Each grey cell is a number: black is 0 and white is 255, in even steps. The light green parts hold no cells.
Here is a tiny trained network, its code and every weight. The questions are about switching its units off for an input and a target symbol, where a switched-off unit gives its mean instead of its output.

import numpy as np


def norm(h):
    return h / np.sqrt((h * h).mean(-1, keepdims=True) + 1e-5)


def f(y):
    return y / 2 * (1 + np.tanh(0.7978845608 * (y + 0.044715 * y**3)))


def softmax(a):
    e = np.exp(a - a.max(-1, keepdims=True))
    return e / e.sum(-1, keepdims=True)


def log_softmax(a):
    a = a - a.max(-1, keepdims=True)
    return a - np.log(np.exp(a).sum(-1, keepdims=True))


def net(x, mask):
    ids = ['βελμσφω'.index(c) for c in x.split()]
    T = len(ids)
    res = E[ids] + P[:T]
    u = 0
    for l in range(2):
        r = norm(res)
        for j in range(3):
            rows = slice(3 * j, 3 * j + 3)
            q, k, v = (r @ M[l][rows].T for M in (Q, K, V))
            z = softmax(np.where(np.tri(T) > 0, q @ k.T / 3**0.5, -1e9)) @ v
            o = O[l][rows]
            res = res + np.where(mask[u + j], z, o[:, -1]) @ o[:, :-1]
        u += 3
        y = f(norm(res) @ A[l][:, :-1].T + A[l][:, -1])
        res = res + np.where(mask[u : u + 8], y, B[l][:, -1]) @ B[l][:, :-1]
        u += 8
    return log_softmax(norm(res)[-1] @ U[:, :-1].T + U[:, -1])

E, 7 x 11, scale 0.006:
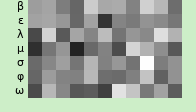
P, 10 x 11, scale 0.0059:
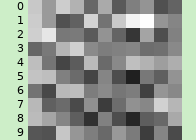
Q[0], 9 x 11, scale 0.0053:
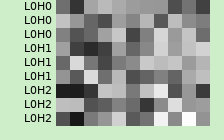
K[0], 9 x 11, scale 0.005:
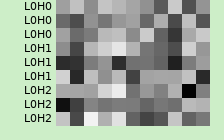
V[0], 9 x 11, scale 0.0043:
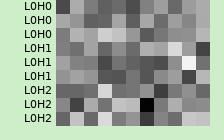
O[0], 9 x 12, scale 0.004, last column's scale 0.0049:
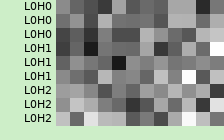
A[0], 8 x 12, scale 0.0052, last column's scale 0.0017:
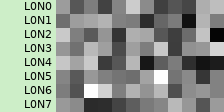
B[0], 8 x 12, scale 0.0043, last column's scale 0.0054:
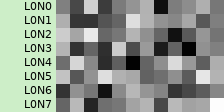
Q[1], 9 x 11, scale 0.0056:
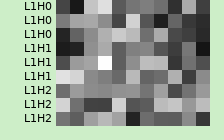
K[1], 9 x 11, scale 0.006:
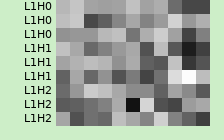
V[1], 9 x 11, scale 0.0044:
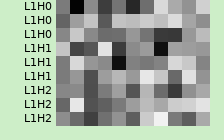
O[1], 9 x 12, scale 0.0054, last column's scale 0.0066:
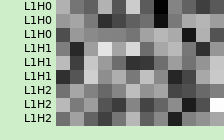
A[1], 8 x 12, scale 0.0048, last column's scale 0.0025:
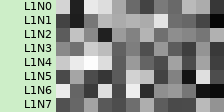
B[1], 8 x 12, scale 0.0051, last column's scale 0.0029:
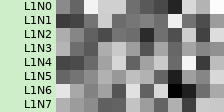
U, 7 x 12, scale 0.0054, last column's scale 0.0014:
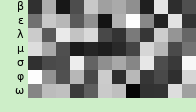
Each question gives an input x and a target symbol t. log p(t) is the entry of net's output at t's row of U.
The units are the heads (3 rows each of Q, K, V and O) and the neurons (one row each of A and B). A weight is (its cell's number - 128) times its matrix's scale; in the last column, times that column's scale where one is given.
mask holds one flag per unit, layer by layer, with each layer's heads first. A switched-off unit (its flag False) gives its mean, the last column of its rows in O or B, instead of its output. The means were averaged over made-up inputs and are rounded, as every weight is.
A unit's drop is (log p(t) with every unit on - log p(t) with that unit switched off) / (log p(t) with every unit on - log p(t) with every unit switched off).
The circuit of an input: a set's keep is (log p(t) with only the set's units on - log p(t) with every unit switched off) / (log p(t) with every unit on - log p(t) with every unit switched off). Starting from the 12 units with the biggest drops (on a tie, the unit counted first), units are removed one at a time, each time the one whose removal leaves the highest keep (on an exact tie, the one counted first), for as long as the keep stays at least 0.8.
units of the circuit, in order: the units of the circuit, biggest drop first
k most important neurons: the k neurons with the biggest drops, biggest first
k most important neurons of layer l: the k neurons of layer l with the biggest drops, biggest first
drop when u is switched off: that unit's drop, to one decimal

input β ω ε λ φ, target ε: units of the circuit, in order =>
(L1H0)
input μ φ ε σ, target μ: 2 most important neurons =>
(L0N4, L0N3)
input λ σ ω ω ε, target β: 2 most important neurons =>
(L0N7, L0N4)
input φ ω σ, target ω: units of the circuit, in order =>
(L0H2, L1H1)
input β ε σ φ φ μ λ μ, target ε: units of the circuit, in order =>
(L1H0, L0H1, L0N3)
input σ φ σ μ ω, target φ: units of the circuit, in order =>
(L1H0, L0N5, L1N6)
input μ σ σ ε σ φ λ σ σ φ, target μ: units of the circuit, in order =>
(L1H1, L0H0)
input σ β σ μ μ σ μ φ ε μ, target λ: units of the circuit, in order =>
(L0N5, L1N0)
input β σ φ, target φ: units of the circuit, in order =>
(L0N1, L0H1, L1N6)
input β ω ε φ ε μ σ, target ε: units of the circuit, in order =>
(L0H0, L1H0, L0N6, L0N7)
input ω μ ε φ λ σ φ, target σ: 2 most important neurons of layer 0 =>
(L0N5, L0N4)
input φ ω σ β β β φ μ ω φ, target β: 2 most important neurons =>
(L0N6, L0N3)
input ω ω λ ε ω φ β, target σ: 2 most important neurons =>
(L0N5, L1N1)
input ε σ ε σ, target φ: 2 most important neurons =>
(L0N3, L1N6)
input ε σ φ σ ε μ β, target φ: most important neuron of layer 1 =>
(L1N6)
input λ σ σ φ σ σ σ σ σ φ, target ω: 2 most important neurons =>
(L0N6, L0N4)
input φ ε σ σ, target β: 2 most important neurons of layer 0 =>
(L0N6, L0N3)
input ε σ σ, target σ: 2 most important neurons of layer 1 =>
(L1N4, L1N0)
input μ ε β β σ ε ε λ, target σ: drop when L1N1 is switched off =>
0.1
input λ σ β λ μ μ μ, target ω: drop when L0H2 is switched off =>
0.2
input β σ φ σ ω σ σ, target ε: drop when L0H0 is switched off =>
1.1
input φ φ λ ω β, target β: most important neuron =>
(L0N4)
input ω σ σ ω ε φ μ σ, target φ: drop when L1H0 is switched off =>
0.7
